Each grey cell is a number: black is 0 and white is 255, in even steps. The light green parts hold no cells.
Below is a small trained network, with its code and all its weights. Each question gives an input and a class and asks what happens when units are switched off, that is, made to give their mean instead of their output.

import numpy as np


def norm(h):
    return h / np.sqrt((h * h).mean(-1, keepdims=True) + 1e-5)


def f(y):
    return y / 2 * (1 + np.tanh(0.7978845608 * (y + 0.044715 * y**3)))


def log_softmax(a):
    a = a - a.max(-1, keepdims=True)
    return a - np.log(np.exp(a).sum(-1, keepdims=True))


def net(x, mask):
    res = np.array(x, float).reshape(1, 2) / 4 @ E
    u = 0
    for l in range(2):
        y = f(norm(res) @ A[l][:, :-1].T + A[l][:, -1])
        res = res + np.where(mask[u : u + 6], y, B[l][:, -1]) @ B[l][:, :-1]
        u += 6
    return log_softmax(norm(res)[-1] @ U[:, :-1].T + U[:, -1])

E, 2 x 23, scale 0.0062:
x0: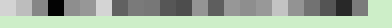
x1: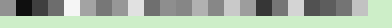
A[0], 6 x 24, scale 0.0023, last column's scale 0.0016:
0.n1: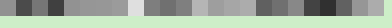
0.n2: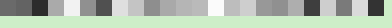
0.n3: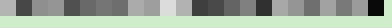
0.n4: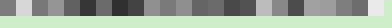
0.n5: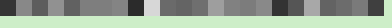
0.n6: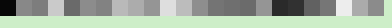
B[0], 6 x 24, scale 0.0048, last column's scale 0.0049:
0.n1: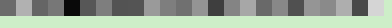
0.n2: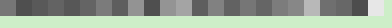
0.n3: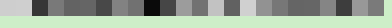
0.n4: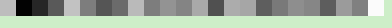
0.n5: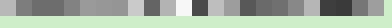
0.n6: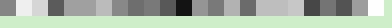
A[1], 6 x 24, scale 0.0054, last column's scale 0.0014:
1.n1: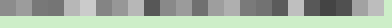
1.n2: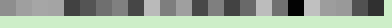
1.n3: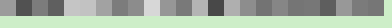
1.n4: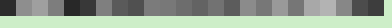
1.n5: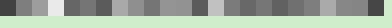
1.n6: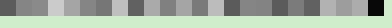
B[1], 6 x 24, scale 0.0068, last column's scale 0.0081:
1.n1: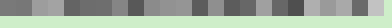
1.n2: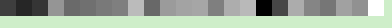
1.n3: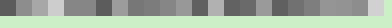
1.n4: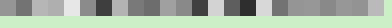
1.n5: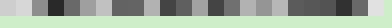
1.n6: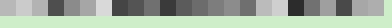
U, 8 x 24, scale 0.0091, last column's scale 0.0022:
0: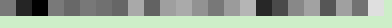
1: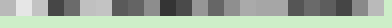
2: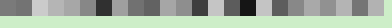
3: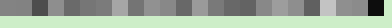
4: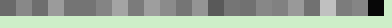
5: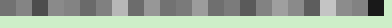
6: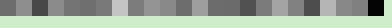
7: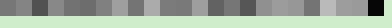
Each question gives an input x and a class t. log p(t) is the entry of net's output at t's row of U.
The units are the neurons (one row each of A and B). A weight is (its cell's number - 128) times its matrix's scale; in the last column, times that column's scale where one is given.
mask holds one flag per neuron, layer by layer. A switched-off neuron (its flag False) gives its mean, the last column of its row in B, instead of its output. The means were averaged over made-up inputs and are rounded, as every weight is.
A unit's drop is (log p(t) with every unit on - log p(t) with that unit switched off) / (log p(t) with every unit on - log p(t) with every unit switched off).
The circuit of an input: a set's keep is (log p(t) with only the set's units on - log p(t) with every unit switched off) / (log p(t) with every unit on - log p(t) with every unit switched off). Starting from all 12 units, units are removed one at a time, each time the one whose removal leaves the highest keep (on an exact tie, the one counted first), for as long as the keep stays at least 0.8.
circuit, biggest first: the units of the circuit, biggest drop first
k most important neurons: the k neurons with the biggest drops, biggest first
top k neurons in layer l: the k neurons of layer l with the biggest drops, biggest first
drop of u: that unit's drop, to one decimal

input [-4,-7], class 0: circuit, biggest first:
[1.n2]
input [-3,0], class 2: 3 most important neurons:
[0.n6 1.n1 1.n5]
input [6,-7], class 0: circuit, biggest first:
[0.n6 1.n2]
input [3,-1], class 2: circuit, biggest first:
[1.n5 1.n2 0.n6]
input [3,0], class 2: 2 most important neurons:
[1.n5 0.n6]
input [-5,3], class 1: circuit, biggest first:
[0.n4 1.n5]
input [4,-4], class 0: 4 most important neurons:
[0.n6 1.n5 1.n6 1.n4]
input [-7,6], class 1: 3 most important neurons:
[0.n4 1.n5 1.n2]
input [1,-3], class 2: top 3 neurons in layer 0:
[0.n4 0.n1 0.n2]
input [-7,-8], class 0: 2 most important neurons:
[1.n2 0.n4]
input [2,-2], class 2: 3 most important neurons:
[0.n4 1.n3 1.n2]
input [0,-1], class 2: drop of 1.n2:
0.1
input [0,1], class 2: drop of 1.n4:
0.9
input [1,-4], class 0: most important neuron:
[0.n6]
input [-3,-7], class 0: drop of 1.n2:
1.8
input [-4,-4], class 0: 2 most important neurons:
[1.n2 0.n4]
